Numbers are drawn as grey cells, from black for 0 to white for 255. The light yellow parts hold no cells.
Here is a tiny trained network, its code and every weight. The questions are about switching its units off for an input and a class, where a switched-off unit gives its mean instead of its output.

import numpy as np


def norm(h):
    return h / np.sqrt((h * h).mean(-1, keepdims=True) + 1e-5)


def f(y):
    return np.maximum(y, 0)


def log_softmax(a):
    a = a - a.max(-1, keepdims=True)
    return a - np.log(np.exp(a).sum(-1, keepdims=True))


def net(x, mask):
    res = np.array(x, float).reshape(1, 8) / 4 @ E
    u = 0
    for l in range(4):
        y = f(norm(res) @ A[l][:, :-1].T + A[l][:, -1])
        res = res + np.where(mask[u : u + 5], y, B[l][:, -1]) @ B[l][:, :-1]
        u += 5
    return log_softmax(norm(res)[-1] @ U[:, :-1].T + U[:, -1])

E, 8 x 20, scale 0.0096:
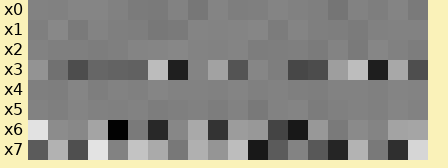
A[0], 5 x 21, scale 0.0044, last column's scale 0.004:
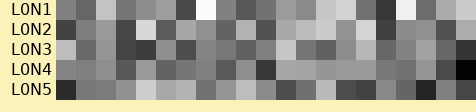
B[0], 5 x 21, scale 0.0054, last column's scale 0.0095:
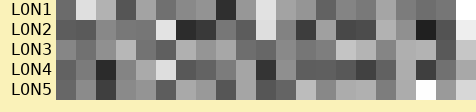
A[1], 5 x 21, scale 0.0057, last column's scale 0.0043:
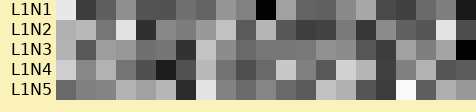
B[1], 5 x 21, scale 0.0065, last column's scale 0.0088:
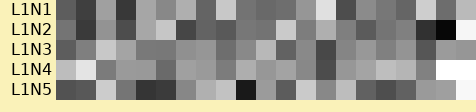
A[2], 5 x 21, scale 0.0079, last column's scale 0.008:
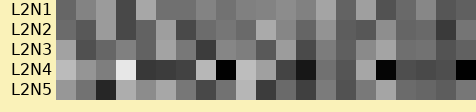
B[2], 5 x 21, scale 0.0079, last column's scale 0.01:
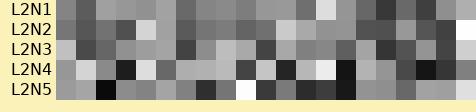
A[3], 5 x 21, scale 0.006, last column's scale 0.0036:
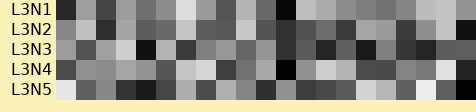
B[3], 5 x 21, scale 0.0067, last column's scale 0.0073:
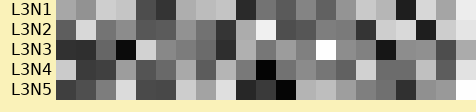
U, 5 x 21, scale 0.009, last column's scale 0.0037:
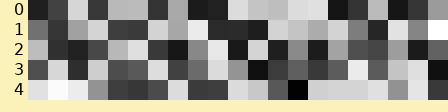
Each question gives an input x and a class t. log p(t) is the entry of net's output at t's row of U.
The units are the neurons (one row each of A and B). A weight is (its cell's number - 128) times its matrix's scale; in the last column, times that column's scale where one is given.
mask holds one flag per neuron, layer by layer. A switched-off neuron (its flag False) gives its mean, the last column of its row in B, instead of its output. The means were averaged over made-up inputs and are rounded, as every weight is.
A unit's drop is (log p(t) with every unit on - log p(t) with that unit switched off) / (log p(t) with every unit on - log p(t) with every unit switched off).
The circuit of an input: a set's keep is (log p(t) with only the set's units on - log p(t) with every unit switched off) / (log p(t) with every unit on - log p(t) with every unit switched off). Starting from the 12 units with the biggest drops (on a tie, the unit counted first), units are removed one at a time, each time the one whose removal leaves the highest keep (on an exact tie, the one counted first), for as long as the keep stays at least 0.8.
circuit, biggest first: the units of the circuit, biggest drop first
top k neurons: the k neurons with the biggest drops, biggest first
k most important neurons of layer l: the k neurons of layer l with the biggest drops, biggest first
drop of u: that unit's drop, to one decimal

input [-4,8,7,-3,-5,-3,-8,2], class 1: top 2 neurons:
L0N5; L1N2
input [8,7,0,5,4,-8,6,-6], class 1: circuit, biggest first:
L3N5
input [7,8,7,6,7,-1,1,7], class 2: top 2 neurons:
L1N2; L1N4
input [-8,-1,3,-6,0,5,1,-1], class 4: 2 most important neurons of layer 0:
L0N1; L0N2
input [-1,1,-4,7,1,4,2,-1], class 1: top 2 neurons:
L3N5; L0N2
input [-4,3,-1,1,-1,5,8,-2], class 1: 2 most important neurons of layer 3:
L3N5; L3N2
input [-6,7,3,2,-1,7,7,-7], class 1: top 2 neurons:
L3N5; L1N1
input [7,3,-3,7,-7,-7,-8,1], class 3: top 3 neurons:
L1N2; L0N5; L3N2
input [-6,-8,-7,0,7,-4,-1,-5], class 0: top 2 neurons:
L0N2; L2N5
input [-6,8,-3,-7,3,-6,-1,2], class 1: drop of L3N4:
0.2
